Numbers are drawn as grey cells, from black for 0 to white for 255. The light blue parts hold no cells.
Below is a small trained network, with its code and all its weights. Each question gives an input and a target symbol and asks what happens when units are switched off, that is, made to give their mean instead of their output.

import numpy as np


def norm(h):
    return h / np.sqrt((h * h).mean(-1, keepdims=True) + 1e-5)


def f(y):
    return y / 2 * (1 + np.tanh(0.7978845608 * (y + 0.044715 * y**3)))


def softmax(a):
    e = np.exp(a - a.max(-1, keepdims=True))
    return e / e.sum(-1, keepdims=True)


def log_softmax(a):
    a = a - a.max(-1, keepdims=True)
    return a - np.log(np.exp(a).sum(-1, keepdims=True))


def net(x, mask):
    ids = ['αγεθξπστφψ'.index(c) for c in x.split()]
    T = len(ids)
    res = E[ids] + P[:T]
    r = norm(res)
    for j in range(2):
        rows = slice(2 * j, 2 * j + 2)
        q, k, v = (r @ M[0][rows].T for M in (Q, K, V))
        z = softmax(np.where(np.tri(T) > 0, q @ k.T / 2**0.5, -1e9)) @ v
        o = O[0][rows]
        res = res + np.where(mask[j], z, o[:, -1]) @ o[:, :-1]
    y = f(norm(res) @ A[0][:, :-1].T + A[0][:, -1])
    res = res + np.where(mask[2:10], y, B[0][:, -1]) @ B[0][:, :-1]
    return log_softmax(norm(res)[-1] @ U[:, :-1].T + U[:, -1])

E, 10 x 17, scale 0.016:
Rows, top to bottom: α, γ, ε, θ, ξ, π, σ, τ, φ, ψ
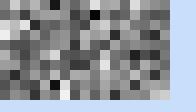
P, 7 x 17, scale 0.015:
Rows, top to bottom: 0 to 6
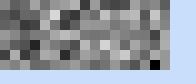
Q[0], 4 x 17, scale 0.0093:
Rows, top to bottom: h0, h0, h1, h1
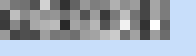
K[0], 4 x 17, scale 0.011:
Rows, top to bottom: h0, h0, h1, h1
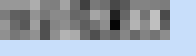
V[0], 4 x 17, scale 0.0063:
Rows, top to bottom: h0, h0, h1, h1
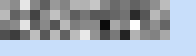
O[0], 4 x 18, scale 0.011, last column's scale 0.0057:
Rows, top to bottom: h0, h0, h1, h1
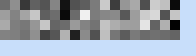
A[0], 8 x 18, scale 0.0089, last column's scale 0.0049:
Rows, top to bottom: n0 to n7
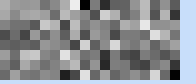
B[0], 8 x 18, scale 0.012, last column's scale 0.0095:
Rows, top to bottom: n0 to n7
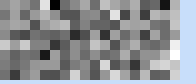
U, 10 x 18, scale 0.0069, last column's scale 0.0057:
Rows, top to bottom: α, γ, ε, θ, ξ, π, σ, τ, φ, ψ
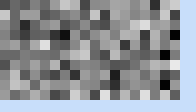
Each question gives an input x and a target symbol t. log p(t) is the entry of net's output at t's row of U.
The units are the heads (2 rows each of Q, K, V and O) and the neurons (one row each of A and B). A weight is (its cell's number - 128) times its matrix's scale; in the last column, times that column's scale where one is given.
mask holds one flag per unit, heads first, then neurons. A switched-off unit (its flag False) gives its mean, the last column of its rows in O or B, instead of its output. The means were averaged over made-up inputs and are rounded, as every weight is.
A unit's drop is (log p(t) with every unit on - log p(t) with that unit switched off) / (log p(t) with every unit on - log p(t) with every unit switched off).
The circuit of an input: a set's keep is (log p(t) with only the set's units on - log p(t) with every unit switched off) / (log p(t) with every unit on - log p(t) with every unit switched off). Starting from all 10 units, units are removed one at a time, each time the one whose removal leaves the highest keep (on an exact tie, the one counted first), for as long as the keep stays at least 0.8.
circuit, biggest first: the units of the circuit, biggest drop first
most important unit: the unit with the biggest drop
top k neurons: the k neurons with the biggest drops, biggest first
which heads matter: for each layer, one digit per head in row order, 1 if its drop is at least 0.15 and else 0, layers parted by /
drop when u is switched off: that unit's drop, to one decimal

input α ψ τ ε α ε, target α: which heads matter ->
10
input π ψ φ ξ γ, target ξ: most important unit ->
h1
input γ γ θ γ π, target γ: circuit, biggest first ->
(h0 n5 n4)
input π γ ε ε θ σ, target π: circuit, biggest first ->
(h1 n7 n5)
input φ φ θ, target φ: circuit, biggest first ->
(h1 n5 n2)
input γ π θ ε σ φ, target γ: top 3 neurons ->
(n5 n4 n0)
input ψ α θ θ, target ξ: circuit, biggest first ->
(h1 n1)
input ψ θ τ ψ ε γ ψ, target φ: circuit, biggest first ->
(h1 n2)
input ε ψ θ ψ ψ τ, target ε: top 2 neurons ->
(n2 n3)
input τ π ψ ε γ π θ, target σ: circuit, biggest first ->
(h1 n6)
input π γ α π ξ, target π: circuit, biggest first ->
(h1 h0 n7)
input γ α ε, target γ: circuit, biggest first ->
(h0 n5)
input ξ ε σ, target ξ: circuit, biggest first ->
(h1 n1 h0)
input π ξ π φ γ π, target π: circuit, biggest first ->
(h0 h1 n7)
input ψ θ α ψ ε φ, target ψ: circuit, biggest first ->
(h1)
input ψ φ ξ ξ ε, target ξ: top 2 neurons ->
(n1 n5)
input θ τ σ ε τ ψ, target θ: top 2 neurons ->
(n3 n7)
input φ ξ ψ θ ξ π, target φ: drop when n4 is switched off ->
0.0
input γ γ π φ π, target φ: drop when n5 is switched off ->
0.1
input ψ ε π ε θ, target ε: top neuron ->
(n2)
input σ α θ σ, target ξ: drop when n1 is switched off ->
0.3
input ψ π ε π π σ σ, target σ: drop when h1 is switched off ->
0.5
